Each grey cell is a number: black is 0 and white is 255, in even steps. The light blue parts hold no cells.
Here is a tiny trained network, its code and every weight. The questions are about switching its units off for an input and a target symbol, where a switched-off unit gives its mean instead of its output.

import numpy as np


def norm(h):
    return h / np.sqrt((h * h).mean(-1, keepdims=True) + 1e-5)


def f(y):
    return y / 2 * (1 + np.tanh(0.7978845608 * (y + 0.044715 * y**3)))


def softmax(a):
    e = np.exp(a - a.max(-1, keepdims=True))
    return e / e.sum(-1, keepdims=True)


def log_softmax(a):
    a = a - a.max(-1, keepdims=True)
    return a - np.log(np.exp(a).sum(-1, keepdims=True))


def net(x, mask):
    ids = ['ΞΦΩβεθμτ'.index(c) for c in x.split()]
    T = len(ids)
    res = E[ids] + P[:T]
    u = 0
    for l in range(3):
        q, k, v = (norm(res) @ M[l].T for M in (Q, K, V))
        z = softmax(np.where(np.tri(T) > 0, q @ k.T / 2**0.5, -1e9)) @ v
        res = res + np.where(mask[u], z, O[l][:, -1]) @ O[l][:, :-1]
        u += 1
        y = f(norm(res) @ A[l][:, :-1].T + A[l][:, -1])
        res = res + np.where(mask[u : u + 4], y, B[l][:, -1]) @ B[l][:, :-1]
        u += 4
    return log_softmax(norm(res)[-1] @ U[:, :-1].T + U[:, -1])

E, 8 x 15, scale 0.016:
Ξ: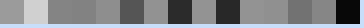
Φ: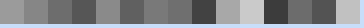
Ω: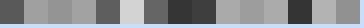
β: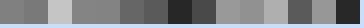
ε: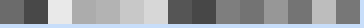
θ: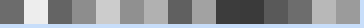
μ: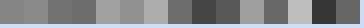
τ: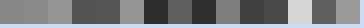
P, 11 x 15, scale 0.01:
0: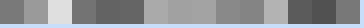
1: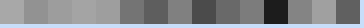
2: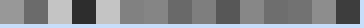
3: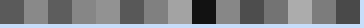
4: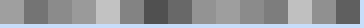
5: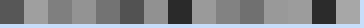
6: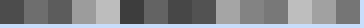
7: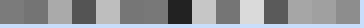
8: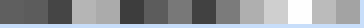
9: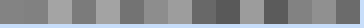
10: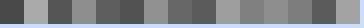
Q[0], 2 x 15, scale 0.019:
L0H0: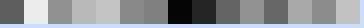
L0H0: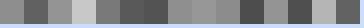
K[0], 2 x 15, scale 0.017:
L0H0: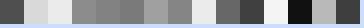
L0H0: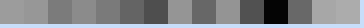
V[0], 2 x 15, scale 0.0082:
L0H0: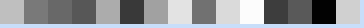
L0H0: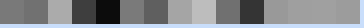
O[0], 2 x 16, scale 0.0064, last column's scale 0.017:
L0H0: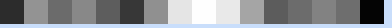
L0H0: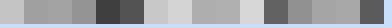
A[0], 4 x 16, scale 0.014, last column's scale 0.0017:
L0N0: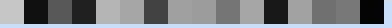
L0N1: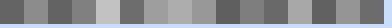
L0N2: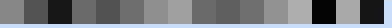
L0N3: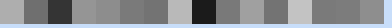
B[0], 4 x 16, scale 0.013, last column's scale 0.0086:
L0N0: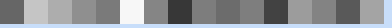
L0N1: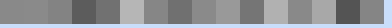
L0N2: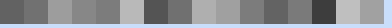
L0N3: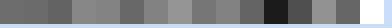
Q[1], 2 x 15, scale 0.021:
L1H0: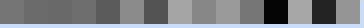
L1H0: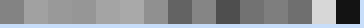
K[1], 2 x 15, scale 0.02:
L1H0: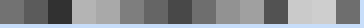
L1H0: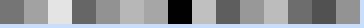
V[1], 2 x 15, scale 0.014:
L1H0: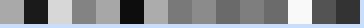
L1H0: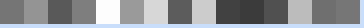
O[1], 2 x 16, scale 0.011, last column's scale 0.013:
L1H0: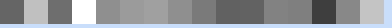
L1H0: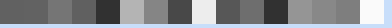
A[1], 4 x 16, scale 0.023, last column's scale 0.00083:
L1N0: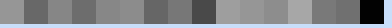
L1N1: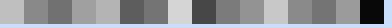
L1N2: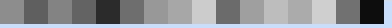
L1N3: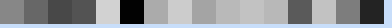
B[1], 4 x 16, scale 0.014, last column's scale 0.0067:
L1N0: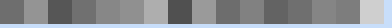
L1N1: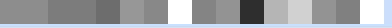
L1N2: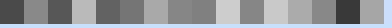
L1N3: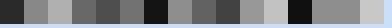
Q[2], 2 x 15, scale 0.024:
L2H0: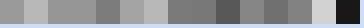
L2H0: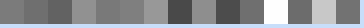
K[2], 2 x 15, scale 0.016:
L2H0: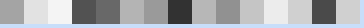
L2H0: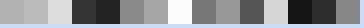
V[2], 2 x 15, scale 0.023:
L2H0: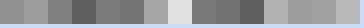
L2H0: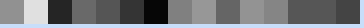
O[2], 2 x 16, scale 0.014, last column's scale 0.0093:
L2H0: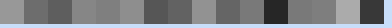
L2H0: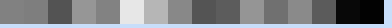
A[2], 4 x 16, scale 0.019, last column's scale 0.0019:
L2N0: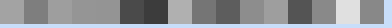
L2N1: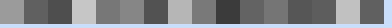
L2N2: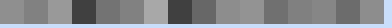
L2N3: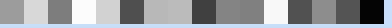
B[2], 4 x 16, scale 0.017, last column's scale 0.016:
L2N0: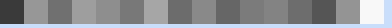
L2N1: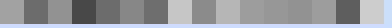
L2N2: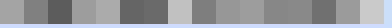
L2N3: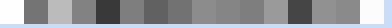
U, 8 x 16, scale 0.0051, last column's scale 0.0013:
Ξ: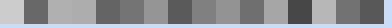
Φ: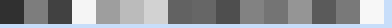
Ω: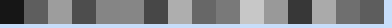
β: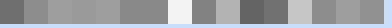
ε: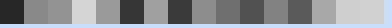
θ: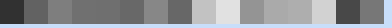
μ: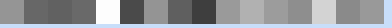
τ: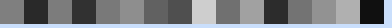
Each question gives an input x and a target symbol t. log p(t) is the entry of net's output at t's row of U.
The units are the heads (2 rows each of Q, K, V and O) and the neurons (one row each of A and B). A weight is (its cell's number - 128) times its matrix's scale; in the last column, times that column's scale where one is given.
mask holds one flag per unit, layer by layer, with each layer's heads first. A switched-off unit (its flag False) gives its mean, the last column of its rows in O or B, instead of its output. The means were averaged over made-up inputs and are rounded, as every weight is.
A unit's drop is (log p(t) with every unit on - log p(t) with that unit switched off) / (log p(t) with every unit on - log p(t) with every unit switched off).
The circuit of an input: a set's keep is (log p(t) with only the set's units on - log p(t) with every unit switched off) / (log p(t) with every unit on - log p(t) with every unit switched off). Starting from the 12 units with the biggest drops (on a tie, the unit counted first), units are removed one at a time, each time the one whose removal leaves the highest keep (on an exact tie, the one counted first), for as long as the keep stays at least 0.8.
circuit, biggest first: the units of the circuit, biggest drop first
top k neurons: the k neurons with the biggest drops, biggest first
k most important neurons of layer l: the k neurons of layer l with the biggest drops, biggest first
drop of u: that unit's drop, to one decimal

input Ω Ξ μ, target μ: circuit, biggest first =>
L1H0; L2N2
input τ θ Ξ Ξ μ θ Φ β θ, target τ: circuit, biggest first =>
L0H0; L1H0; L2H0
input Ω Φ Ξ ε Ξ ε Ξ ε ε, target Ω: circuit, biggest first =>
L1H0; L1N3
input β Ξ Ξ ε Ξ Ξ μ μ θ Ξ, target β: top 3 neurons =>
L0N3; L1N1; L2N1
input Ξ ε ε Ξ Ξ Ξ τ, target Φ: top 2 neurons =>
L0N0; L0N3
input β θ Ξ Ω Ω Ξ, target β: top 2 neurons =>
L1N1; L2N1
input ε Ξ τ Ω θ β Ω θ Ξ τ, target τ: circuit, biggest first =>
L0N0; L1H0
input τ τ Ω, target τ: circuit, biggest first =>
L0H0; L2H0; L1H0
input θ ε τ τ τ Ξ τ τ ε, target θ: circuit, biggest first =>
L1H0; L1N2
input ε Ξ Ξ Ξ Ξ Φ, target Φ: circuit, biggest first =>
L2H0
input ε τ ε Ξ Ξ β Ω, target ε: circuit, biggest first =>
L2H0; L2N0
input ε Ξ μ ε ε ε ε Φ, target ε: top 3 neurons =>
L0N3; L1N1; L1N3
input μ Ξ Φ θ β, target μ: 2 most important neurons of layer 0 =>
L0N1; L0N2
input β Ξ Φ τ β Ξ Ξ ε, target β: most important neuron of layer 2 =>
L2N1
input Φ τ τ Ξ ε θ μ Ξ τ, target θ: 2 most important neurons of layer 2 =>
L2N0; L2N3
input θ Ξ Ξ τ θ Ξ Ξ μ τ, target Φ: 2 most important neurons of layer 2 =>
L2N3; L2N1
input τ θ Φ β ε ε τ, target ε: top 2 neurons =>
L0N0; L0N3
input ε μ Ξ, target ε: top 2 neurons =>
L0N3; L2N0
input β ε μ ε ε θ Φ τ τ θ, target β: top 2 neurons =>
L0N3; L1N1
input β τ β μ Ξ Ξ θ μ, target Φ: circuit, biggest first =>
L2N3
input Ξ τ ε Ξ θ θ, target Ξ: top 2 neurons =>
L2N3; L1N1
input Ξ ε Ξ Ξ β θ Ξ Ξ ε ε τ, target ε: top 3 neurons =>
L0N3; L2N0; L1N1
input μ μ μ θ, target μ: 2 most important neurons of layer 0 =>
L0N1; L0N2
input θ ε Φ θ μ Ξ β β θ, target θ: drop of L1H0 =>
1.0
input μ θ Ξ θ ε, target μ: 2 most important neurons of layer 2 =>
L2N2; L2N3
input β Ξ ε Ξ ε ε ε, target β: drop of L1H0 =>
1.1
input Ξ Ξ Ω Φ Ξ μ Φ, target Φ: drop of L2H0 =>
0.3
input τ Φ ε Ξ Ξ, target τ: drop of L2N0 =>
0.0
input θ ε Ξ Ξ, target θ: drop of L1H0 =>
1.2
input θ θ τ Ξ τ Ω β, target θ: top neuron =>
L1N2
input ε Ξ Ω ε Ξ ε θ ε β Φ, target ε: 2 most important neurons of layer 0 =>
L0N0; L0N3
